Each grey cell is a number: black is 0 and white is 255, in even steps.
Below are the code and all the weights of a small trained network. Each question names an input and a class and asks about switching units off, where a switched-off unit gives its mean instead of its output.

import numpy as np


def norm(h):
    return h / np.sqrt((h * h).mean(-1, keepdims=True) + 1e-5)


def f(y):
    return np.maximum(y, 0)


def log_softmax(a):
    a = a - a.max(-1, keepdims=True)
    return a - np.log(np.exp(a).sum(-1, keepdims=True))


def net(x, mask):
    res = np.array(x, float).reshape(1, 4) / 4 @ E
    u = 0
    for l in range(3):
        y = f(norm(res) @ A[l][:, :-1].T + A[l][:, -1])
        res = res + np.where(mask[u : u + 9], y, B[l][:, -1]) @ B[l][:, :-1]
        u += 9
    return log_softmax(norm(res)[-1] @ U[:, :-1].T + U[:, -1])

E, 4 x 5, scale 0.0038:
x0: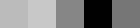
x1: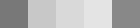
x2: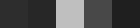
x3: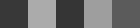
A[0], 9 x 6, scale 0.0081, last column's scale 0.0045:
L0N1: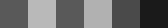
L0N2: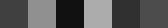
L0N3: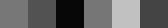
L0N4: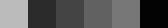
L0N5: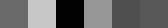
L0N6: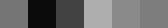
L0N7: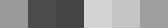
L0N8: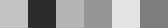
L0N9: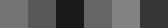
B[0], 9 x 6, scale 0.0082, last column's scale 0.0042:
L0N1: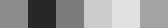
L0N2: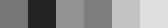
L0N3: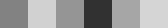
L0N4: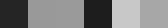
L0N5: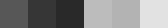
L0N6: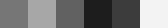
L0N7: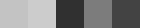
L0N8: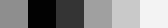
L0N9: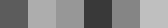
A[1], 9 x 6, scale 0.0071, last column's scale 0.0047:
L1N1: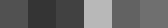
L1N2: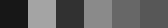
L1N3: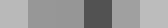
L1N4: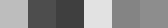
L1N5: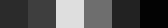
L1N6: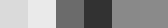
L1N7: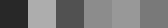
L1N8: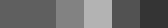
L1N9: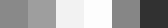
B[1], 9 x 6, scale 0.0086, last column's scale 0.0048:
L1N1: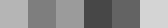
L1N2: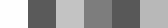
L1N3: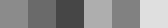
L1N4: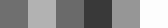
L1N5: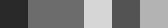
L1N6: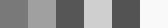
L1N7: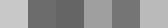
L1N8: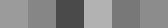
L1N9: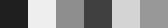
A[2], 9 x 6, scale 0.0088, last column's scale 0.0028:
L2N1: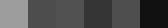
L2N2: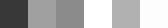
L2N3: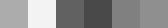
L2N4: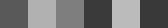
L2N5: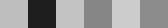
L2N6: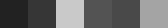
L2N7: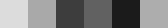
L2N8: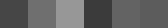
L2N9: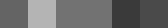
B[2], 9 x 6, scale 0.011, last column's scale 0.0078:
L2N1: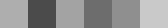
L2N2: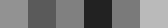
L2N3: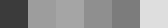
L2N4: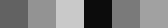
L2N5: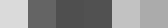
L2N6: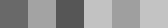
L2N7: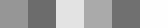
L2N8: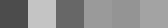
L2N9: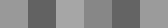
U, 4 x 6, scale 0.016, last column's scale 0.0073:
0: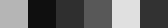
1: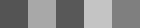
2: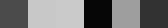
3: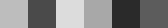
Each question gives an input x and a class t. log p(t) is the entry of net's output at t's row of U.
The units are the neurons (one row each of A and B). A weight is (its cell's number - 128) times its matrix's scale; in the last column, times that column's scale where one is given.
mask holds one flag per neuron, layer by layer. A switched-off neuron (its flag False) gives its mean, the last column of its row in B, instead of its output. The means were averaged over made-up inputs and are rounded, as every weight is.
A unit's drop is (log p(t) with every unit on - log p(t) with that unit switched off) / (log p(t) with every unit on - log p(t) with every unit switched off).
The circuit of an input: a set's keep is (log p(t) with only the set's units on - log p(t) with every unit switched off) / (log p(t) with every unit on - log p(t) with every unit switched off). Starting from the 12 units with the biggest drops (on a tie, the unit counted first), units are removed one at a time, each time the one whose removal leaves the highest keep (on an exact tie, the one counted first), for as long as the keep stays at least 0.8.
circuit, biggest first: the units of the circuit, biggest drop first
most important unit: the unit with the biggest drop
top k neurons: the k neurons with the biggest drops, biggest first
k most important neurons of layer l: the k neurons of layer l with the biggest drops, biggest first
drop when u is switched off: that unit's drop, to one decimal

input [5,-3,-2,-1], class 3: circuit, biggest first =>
[L2N7]
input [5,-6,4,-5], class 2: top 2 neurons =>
[L0N4; L0N7]
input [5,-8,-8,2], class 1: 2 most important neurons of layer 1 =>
[L1N6; L1N4]
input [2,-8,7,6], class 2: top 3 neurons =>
[L0N9; L0N8; L2N8]
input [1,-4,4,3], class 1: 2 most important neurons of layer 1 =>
[L1N4; L1N1]
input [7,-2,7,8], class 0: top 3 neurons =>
[L0N2; L1N6; L0N6]
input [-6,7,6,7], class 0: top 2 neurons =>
[L2N2; L0N1]
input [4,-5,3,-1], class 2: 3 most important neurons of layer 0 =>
[L0N4; L0N7; L0N6]
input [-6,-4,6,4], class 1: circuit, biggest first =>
[L2N6; L0N8]
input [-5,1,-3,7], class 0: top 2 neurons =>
[L0N2; L0N1]
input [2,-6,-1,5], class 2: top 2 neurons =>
[L0N3; L0N9]
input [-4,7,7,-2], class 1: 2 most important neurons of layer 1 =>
[L1N5; L1N4]
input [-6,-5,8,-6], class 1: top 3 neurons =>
[L1N5; L2N6; L0N5]
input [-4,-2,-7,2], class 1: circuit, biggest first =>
[L0N7]
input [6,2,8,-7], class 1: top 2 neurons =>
[L0N7; L1N5]
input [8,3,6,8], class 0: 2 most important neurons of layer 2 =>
[L2N5; L2N3]
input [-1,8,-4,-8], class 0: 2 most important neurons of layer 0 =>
[L0N8; L0N9]
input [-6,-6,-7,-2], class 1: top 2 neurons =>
[L0N7; L1N6]
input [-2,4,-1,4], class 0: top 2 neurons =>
[L0N1; L0N5]
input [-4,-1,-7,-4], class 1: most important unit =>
L0N7
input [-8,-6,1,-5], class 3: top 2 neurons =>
[L0N7; L0N6]
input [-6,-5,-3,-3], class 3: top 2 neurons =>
[L0N7; L2N7]
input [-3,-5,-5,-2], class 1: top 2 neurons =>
[L0N7; L1N6]
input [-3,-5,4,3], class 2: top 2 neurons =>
[L0N6; L0N8]
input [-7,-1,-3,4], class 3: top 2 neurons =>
[L0N7; L2N7]
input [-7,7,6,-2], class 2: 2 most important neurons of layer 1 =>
[L1N9; L1N8]
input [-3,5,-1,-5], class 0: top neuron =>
[L0N8]
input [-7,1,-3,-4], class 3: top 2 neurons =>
[L0N7; L2N7]
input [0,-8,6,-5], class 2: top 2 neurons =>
[L0N4; L2N4]
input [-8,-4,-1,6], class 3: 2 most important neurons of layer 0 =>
[L0N7; L0N6]
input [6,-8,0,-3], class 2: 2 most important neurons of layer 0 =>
[L0N4; L0N7]
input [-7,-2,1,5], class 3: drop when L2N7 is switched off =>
0.3
